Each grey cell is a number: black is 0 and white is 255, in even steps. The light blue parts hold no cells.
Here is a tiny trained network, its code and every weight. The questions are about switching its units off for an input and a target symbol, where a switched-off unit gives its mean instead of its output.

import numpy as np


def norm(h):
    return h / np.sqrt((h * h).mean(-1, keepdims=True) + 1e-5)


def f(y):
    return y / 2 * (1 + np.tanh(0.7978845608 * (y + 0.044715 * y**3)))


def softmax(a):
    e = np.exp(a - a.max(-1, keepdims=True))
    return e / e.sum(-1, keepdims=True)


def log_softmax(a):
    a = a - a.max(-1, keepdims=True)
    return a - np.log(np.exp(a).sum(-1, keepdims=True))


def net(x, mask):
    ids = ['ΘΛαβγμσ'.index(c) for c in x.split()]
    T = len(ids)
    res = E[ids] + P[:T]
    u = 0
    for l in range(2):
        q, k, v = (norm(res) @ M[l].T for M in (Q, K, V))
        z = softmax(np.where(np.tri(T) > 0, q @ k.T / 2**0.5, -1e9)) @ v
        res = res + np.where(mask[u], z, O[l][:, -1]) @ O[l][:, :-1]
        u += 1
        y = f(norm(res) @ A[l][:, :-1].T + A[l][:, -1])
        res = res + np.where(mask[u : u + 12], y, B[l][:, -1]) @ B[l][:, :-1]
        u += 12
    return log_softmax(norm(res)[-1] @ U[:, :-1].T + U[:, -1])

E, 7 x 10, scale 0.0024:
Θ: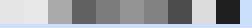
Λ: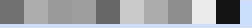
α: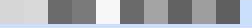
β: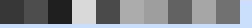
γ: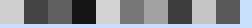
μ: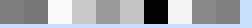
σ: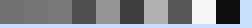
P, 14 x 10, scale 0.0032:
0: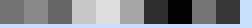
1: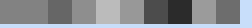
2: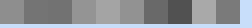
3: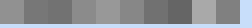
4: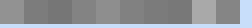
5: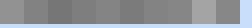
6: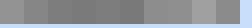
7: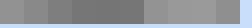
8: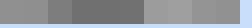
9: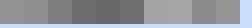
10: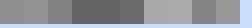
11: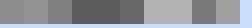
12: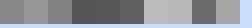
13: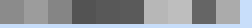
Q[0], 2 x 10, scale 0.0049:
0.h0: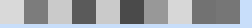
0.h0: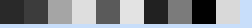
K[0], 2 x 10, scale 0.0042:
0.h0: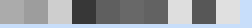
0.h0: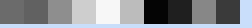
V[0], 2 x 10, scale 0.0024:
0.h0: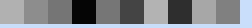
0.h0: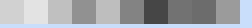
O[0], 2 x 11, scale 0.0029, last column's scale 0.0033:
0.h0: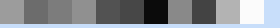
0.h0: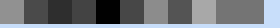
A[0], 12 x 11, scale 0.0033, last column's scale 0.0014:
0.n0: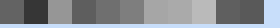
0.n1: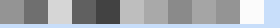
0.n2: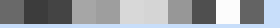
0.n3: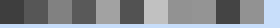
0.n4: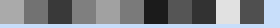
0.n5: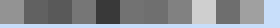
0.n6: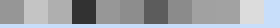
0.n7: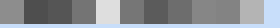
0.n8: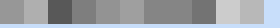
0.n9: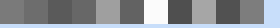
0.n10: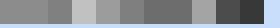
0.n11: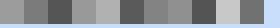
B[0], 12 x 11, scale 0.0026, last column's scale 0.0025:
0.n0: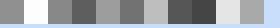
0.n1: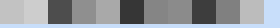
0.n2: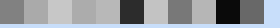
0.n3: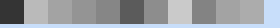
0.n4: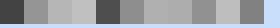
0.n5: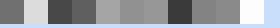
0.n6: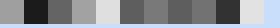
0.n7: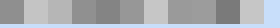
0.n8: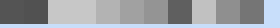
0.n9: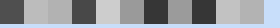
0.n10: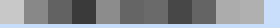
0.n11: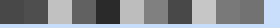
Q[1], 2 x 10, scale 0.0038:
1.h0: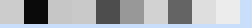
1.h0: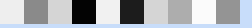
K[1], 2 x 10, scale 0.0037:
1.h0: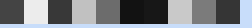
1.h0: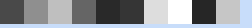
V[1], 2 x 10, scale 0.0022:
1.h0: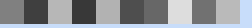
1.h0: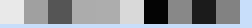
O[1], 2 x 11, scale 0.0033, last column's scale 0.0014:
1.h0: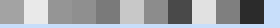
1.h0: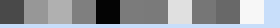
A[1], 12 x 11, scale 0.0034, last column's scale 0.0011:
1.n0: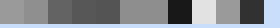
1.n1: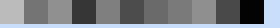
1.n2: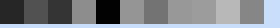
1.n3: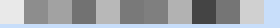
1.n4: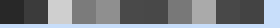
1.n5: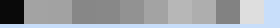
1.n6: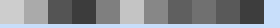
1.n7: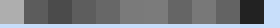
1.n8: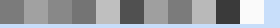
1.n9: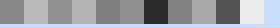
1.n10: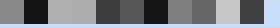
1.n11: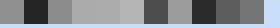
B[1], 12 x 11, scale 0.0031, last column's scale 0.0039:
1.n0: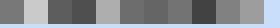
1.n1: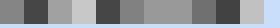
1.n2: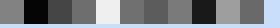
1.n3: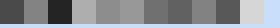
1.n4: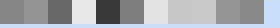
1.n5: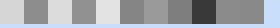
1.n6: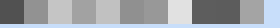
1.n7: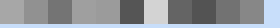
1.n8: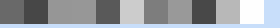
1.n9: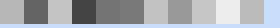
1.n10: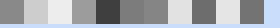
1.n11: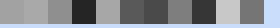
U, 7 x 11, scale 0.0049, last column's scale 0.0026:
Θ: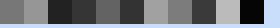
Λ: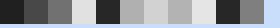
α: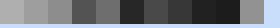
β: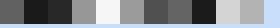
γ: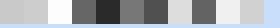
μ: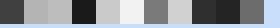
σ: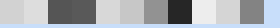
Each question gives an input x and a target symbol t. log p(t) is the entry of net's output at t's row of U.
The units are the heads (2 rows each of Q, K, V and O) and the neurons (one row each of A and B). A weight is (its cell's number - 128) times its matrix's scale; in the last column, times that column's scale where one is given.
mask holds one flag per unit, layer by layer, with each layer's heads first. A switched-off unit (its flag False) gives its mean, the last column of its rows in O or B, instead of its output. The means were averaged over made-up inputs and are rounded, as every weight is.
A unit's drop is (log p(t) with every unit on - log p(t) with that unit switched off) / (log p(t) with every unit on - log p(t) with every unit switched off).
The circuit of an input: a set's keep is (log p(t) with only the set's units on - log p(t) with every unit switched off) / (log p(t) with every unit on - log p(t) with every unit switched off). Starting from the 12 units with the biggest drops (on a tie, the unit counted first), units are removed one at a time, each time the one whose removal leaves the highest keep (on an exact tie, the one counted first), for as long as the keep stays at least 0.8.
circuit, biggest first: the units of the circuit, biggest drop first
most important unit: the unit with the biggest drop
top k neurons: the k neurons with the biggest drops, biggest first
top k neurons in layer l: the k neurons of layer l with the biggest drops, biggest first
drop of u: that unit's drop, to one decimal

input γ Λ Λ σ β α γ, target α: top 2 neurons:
(1.n9 1.n8)
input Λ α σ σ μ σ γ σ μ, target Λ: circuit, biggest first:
(0.h0 0.n9)
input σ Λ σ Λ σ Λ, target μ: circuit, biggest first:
(1.n4 0.n10)
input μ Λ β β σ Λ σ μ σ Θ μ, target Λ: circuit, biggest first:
(0.h0)
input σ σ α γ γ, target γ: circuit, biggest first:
(0.h0 1.n10 0.n4)
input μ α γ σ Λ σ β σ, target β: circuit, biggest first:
(1.h0 1.n8)
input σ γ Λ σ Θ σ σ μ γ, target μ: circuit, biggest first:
(1.h0 1.n9 1.n6)
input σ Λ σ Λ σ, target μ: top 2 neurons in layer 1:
(1.n8 1.n10)
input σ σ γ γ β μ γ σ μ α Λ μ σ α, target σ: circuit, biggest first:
(1.h0 0.n8 0.n3)
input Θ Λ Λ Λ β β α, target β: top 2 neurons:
(0.n2 0.n6)
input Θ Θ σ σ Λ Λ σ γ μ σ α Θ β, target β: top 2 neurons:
(1.n2 1.n5)
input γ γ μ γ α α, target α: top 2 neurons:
(1.n0 0.n3)
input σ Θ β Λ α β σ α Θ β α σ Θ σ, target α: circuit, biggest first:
(1.n9 1.h0 1.n4)
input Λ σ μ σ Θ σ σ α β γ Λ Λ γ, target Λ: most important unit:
0.h0
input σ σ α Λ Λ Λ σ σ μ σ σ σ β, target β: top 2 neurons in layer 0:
(0.n7 0.n6)
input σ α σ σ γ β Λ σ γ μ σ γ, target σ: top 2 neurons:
(0.n3 0.n4)
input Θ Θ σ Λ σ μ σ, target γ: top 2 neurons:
(0.n3 0.n0)
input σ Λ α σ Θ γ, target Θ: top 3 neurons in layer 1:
(1.n0 1.n5 1.n10)
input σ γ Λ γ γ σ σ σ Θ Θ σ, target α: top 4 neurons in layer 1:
(1.n9 1.n4 1.n10 1.n1)
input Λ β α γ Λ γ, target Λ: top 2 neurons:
(0.n7 1.n9)
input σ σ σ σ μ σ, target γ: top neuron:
(1.n8)
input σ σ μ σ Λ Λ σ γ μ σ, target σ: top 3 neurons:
(0.n4 0.n7 0.n11)
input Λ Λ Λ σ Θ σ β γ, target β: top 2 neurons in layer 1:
(1.n9 1.n11)
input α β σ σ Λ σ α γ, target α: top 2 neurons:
(1.n0 1.n9)
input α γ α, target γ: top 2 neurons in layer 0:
(0.n0 0.n4)
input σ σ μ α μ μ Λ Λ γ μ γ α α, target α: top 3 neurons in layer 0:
(0.n11 0.n3 0.n0)
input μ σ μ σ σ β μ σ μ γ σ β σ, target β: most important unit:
0.h0
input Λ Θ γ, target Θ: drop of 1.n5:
0.3
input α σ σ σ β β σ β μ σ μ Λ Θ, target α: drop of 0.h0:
0.2
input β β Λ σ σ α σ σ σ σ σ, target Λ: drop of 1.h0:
0.1
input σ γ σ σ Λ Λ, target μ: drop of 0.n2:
0.0
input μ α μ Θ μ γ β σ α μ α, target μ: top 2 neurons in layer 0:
(0.n11 0.n9)
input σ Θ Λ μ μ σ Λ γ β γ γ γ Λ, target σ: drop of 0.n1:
0.2
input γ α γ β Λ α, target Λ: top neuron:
(0.n0)
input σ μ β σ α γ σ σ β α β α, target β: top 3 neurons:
(0.n2 0.n6 0.n8)
